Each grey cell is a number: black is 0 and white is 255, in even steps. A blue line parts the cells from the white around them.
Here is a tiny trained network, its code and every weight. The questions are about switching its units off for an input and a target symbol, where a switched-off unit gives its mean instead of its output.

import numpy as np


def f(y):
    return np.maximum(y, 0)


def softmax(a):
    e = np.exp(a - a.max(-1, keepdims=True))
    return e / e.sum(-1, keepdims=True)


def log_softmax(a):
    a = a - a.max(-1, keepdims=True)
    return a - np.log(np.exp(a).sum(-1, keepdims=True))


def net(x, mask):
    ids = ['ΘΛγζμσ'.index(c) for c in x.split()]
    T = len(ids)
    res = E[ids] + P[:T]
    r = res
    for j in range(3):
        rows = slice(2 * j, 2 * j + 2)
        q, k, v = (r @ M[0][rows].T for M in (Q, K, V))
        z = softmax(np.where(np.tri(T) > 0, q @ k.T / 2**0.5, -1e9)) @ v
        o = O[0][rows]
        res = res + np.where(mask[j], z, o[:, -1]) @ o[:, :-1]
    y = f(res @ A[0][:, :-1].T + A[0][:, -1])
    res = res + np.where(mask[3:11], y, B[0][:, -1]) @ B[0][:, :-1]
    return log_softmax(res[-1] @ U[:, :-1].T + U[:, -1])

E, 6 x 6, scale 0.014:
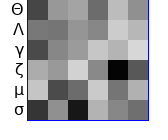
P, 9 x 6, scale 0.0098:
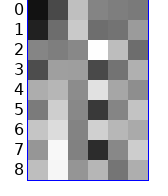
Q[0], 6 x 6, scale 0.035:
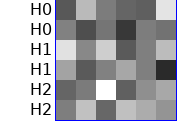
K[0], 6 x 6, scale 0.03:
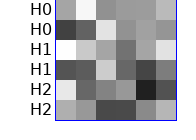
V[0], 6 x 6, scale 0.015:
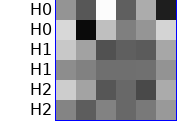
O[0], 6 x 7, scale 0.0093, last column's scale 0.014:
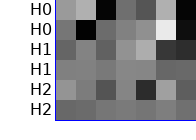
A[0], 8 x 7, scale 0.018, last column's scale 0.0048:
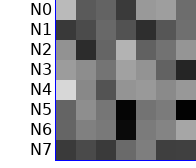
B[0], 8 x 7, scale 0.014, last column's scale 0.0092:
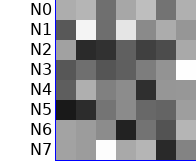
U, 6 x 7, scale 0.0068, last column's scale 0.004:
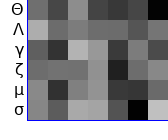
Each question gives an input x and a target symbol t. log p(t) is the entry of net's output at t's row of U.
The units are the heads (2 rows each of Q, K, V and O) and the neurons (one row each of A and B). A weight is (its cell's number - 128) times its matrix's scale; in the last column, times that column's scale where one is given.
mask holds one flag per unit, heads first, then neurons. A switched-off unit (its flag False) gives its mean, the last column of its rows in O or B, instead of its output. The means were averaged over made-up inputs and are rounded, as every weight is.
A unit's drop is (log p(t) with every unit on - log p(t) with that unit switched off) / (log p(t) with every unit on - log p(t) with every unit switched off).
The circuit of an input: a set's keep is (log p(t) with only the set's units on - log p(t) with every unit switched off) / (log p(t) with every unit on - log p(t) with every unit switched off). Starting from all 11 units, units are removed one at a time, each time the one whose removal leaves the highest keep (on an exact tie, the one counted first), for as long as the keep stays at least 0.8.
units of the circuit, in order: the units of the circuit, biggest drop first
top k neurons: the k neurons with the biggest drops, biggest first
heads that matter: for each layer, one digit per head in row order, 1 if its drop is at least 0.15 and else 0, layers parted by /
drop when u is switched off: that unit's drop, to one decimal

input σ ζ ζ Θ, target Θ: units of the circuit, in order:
(N6 H0 N5)
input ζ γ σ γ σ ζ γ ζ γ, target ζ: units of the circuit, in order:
(H0 H2)
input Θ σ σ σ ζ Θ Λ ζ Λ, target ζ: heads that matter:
101
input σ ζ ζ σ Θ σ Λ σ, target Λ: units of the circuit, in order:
(H0 N0 H1 N6)
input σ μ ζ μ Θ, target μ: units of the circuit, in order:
(H0 N2 H2)
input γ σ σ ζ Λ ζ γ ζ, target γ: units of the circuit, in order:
(H0)
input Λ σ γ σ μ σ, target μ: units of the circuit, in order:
(H0 N2)
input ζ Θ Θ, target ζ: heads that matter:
100
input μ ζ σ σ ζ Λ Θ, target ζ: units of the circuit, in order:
(H0 N4)
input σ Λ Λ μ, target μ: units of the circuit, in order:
(N2 H0)
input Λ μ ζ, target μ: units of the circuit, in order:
(H0 N2)
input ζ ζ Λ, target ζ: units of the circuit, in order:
(H0 N4)
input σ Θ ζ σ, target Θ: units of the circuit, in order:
(H0 H2 N6 N5)
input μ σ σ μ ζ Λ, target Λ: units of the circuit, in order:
(H0 N0)
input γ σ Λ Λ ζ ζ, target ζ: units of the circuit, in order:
(H0 H2)
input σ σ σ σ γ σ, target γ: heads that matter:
100
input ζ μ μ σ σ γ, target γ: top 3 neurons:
(N6 N0 N2)
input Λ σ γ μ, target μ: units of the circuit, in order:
(H0 N2 H2)
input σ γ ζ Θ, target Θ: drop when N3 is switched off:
-0.1
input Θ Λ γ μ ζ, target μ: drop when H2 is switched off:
0.1
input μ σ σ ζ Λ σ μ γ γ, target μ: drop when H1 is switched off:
0.1
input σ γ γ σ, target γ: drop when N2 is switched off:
0.1
